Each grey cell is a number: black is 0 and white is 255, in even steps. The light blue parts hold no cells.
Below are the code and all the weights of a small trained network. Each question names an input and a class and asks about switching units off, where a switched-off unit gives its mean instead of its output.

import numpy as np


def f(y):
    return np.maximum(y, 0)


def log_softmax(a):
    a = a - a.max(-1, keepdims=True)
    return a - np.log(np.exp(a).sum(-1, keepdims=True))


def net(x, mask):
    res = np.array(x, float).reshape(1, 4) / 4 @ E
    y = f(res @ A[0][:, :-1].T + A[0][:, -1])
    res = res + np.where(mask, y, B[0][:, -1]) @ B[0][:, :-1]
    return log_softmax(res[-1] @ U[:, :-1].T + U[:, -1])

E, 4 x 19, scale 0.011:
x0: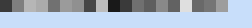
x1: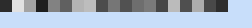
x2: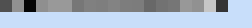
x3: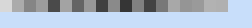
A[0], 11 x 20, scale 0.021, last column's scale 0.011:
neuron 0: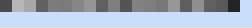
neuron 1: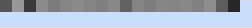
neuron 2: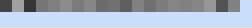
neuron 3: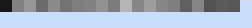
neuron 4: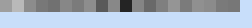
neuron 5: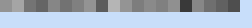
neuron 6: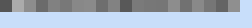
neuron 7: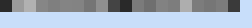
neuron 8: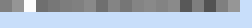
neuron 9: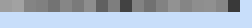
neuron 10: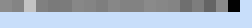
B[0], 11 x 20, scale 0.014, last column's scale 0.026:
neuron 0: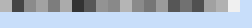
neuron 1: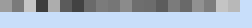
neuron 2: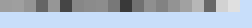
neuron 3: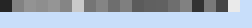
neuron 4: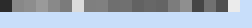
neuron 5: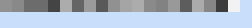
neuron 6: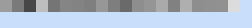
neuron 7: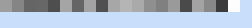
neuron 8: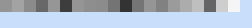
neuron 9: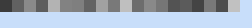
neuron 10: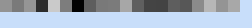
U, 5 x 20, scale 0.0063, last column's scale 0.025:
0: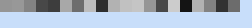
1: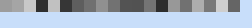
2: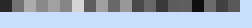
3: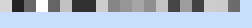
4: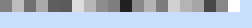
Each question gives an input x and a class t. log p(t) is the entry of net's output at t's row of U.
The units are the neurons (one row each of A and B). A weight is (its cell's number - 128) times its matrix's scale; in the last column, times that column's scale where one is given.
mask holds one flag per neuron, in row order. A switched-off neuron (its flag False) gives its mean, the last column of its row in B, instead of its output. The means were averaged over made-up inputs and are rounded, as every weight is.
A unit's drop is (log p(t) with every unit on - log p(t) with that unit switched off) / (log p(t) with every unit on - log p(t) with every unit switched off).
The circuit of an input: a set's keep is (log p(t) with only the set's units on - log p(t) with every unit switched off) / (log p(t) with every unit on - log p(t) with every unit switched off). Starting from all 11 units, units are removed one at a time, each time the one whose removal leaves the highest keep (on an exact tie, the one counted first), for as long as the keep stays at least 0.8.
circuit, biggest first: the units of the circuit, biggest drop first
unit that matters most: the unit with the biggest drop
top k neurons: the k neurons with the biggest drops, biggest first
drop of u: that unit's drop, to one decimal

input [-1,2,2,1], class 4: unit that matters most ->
neuron 7
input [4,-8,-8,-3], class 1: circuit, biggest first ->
[neuron 0; neuron 10]
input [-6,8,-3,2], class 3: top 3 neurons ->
[neuron 0; neuron 6; neuron 7]
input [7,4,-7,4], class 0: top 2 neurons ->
[neuron 7; neuron 2]
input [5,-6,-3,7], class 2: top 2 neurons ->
[neuron 0; neuron 5]
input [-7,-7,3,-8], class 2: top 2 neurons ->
[neuron 7; neuron 0]
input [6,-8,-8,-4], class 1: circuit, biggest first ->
[neuron 0; neuron 10]
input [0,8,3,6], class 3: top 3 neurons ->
[neuron 0; neuron 6; neuron 3]
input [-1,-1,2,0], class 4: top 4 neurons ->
[neuron 0; neuron 7; neuron 10; neuron 5]
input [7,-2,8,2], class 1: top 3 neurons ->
[neuron 2; neuron 5; neuron 1]
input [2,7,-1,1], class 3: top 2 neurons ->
[neuron 0; neuron 6]
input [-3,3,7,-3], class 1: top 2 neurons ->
[neuron 1; neuron 2]
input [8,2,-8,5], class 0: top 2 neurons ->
[neuron 7; neuron 2]
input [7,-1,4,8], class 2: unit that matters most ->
neuron 4
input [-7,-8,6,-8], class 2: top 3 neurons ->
[neuron 7; neuron 0; neuron 6]
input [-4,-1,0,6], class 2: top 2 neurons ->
[neuron 7; neuron 4]
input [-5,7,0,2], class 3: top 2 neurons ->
[neuron 0; neuron 6]
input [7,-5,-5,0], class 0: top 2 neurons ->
[neuron 7; neuron 0]
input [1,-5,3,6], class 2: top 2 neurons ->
[neuron 0; neuron 8]
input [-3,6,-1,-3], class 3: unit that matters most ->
neuron 0
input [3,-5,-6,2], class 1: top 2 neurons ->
[neuron 0; neuron 6]
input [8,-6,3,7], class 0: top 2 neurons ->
[neuron 7; neuron 3]
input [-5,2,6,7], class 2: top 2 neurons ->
[neuron 4; neuron 9]
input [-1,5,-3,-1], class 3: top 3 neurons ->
[neuron 0; neuron 6; neuron 2]
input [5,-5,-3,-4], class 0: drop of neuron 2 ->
0.2
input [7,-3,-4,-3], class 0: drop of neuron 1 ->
0.0
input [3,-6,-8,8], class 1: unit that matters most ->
neuron 3
